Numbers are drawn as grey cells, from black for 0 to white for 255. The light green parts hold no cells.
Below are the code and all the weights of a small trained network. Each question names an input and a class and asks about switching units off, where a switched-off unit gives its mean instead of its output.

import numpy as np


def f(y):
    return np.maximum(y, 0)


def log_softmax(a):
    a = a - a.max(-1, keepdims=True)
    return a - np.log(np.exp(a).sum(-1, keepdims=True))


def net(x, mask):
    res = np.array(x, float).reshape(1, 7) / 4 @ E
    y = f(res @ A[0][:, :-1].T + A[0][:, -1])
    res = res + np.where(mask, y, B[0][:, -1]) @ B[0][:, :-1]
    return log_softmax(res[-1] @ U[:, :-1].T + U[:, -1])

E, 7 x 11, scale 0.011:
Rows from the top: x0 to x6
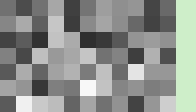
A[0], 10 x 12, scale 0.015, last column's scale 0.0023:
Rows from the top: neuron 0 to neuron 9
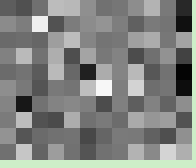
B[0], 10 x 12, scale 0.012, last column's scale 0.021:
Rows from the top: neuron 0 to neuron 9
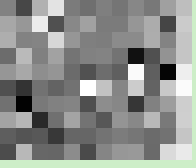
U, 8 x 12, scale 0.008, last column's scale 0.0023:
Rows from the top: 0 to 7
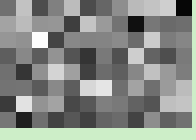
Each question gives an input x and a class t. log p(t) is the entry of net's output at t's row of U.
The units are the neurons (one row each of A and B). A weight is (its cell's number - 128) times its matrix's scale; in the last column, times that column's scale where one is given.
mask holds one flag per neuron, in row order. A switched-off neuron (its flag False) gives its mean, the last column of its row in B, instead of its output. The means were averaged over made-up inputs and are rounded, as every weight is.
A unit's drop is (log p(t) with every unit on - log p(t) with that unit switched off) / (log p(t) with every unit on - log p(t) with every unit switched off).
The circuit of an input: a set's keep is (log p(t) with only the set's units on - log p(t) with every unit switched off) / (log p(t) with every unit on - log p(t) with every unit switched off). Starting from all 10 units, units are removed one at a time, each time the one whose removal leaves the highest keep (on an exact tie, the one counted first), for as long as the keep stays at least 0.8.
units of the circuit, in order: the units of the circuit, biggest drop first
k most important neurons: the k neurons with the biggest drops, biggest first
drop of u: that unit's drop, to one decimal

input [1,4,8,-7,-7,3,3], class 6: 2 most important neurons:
neuron 3; neuron 9
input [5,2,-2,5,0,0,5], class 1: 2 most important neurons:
neuron 3; neuron 9
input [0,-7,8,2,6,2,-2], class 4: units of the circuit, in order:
neuron 0
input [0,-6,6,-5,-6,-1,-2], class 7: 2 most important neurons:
neuron 8; neuron 6
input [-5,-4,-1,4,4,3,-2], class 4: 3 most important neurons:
neuron 9; neuron 0; neuron 2
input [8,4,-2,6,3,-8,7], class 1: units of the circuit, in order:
neuron 3; neuron 9
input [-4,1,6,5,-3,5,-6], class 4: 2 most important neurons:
neuron 0; neuron 2
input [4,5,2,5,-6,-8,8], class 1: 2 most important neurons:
neuron 3; neuron 9
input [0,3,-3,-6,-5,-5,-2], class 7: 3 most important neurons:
neuron 8; neuron 9; neuron 2
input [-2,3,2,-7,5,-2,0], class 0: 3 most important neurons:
neuron 9; neuron 7; neuron 8
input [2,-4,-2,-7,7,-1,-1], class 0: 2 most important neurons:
neuron 7; neuron 9
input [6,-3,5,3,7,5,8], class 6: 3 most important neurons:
neuron 3; neuron 9; neuron 0
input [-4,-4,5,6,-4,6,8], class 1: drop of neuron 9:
0.3
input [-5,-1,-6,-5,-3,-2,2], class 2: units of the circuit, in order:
neuron 1
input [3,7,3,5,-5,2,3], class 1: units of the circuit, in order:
neuron 9; neuron 3
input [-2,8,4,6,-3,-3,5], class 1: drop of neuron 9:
0.7
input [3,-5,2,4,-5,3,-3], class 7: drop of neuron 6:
0.1
